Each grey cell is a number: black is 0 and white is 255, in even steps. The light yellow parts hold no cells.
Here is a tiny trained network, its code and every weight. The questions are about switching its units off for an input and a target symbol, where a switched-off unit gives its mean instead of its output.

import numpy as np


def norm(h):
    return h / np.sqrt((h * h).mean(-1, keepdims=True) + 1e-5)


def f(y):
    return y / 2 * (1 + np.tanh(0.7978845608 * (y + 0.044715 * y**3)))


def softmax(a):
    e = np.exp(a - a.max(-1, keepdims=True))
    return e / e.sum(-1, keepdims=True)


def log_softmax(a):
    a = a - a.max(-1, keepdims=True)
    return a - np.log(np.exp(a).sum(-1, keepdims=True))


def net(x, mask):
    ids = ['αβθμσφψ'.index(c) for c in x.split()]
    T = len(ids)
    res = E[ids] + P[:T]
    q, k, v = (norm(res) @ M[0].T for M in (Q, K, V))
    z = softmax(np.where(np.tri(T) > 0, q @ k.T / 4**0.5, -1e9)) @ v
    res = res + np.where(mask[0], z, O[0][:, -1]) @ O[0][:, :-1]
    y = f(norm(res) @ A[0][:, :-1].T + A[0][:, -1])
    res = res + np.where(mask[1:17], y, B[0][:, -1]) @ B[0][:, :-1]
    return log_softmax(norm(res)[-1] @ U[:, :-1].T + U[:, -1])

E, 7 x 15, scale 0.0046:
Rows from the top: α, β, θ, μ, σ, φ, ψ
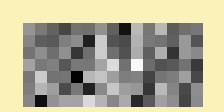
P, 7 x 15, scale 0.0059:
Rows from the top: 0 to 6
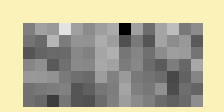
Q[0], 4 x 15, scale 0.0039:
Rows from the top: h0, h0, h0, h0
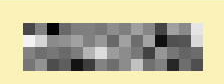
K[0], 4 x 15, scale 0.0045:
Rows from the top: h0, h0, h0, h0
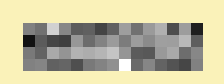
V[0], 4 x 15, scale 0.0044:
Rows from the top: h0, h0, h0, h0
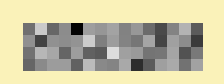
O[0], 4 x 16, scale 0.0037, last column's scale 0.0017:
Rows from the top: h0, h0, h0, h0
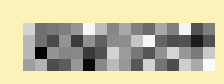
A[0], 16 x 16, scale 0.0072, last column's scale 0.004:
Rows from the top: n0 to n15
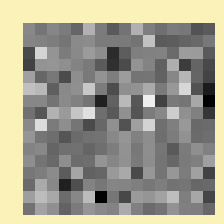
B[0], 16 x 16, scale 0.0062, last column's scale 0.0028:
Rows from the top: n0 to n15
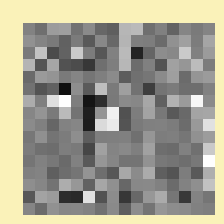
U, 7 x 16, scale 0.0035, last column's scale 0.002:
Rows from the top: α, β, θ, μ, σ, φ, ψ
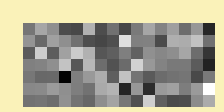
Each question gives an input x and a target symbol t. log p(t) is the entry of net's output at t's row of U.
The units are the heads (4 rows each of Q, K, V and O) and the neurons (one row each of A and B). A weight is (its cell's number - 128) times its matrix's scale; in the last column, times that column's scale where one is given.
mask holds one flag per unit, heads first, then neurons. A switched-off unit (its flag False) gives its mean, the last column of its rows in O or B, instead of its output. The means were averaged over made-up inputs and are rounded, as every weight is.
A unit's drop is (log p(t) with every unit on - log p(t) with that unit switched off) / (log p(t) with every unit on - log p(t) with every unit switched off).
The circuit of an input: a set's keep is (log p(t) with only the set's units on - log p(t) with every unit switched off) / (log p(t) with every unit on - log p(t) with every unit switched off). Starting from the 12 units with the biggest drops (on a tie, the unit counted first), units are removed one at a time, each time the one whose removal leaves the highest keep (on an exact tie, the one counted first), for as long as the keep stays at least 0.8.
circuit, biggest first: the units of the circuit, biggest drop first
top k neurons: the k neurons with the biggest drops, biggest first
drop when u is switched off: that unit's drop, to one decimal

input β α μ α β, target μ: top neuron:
n0
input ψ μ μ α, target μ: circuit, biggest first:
h0, n0, n8
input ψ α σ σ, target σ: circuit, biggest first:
h0, n5
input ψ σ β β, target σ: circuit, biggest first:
h0, n5, n8
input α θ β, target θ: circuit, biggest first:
h0, n2, n8
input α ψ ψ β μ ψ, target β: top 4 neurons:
n6, n1, n8, n7
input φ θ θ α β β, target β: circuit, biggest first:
h0, n3, n0
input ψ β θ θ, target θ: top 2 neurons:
n2, n8
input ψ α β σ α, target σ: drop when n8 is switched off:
0.1
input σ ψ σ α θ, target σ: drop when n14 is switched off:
0.0
